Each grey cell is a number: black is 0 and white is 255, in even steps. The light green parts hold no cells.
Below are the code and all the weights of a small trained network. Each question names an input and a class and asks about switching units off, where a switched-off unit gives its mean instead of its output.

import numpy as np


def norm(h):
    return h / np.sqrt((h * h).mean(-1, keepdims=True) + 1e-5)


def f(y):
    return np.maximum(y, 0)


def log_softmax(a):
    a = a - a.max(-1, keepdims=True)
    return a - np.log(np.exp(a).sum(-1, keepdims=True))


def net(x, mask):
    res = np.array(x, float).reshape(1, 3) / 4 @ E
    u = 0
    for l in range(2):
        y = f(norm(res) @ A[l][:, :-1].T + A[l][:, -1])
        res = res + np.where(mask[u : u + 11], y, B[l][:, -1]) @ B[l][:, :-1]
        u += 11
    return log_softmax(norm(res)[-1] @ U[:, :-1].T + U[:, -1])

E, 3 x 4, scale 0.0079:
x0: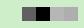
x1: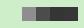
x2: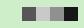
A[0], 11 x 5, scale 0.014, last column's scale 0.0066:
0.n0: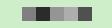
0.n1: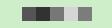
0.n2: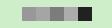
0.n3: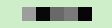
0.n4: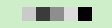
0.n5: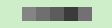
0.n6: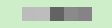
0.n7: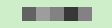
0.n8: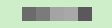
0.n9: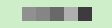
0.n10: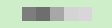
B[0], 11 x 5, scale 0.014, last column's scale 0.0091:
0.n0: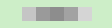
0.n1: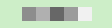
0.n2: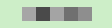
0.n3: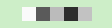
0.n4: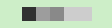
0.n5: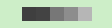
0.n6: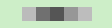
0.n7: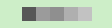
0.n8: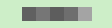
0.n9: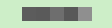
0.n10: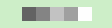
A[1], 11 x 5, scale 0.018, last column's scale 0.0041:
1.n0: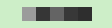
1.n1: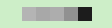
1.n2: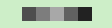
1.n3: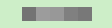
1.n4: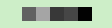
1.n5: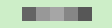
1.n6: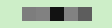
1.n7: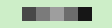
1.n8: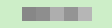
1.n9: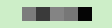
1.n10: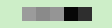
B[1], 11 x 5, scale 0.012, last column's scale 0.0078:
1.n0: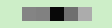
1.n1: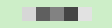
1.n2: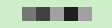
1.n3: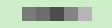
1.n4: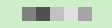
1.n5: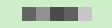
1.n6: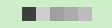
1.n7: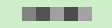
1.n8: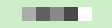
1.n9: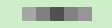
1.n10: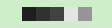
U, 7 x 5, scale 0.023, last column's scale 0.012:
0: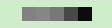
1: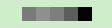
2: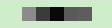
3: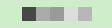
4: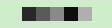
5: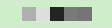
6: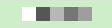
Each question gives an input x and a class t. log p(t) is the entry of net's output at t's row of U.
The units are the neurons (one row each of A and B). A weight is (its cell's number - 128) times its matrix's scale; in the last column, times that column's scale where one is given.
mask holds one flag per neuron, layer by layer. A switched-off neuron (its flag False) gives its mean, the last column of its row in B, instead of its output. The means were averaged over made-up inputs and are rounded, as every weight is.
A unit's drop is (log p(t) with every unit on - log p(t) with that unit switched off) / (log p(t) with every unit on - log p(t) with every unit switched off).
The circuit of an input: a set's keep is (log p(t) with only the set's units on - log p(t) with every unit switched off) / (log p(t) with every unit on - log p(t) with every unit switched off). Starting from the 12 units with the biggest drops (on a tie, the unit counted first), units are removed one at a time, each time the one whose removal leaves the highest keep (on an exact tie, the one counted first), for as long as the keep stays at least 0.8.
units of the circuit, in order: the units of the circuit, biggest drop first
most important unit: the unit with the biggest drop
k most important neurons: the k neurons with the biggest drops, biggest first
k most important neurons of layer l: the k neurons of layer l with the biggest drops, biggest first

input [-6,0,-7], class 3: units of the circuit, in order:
0.n3
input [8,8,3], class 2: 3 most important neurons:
1.n0, 1.n10, 0.n10
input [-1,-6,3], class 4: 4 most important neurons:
0.n0, 0.n1, 0.n3, 1.n5
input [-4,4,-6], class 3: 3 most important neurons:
1.n6, 1.n1, 1.n8
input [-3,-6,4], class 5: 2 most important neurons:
0.n3, 0.n0
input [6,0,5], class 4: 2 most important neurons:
0.n6, 0.n3
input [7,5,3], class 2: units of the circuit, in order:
1.n0, 0.n10
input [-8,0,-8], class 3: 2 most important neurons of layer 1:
1.n6, 1.n8
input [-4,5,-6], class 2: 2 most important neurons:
0.n1, 1.n0
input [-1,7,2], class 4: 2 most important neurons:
0.n5, 0.n1
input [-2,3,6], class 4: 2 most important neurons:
0.n1, 0.n5
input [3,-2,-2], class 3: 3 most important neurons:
0.n4, 0.n10, 0.n1
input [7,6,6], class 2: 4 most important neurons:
0.n10, 1.n0, 0.n4, 0.n3
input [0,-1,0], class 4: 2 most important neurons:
0.n0, 0.n3
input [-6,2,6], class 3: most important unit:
0.n10
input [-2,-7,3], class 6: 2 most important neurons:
0.n4, 0.n5
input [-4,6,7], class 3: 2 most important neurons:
0.n10, 1.n4
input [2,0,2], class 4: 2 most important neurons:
0.n6, 0.n3
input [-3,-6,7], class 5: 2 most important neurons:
0.n10, 0.n5
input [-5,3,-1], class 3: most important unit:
0.n3
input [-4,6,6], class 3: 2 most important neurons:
0.n10, 1.n4
